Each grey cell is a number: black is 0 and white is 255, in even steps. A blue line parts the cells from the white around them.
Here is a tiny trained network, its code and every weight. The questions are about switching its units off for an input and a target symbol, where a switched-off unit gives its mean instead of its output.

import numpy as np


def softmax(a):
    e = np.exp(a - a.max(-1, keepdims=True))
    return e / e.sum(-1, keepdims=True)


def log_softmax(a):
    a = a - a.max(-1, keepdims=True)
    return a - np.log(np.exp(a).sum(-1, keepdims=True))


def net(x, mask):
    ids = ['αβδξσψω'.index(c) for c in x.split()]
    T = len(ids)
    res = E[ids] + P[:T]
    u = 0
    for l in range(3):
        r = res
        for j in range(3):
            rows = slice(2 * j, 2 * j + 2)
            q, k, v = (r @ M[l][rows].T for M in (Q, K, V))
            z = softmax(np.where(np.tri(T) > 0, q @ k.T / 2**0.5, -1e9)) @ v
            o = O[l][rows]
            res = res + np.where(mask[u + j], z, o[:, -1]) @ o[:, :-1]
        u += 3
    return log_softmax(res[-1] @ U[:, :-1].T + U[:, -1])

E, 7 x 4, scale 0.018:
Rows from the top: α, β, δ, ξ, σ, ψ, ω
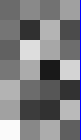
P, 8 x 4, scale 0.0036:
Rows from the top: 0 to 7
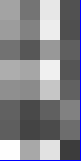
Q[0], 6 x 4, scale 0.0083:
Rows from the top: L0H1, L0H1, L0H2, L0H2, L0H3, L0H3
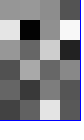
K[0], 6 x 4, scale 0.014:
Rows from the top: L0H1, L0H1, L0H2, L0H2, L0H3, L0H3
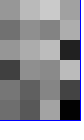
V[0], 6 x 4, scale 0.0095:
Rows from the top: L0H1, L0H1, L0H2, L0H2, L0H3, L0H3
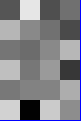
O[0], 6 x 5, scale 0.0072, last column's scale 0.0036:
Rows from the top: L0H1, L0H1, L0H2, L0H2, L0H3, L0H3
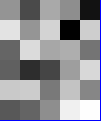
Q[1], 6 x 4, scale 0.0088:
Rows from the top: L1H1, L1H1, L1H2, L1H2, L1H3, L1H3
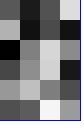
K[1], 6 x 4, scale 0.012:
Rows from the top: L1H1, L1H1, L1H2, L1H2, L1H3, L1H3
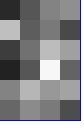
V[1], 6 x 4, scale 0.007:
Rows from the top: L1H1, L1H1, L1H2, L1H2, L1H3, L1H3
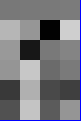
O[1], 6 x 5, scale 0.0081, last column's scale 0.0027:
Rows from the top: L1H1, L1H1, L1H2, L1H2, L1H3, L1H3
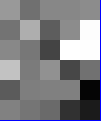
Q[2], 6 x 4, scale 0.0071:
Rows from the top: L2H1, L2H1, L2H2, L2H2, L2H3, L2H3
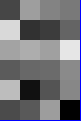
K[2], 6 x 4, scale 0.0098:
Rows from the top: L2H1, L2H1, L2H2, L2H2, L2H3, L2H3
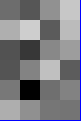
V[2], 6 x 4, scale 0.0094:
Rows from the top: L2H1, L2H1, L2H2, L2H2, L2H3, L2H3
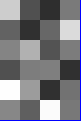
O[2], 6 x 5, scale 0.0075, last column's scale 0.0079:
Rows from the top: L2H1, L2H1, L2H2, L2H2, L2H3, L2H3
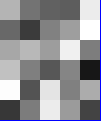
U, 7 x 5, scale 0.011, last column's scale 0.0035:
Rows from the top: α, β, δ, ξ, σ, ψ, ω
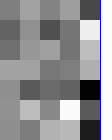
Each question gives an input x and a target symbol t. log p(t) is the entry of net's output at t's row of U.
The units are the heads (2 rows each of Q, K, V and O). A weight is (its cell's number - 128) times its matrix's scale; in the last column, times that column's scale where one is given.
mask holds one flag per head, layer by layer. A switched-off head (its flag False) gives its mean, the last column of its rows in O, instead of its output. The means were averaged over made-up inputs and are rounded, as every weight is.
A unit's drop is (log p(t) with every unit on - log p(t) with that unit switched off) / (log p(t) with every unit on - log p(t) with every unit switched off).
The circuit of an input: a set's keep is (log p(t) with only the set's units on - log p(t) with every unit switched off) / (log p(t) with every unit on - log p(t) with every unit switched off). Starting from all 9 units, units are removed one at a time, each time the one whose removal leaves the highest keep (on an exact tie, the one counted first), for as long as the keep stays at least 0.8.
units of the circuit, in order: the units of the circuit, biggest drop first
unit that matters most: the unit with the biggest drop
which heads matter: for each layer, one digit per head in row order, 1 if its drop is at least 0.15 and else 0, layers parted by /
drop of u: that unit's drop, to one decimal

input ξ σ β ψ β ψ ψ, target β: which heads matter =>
101 / 000 / 001
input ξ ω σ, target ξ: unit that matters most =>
L2H1
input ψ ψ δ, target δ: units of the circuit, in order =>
(L1H2; L2H3)
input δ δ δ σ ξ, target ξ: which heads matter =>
011 / 000 / 000
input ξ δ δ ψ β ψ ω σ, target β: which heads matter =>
111 / 010 / 001
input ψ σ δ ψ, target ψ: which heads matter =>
001 / 000 / 000
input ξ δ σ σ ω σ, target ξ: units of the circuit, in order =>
(L2H1; L0H3; L1H2; L2H2)
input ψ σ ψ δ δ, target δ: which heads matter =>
100 / 010 / 001
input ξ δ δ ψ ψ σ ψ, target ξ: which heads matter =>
011 / 010 / 100
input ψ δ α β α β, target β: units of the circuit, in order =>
(L2H3; L0H3; L2H2; L1H2)
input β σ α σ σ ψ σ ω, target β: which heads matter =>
011 / 010 / 001
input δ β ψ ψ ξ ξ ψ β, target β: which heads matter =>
001 / 010 / 011
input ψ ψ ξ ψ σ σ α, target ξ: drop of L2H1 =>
0.3
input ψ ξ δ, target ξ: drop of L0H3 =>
0.6
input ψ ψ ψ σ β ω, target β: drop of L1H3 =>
0.0
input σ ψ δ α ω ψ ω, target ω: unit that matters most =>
L0H1
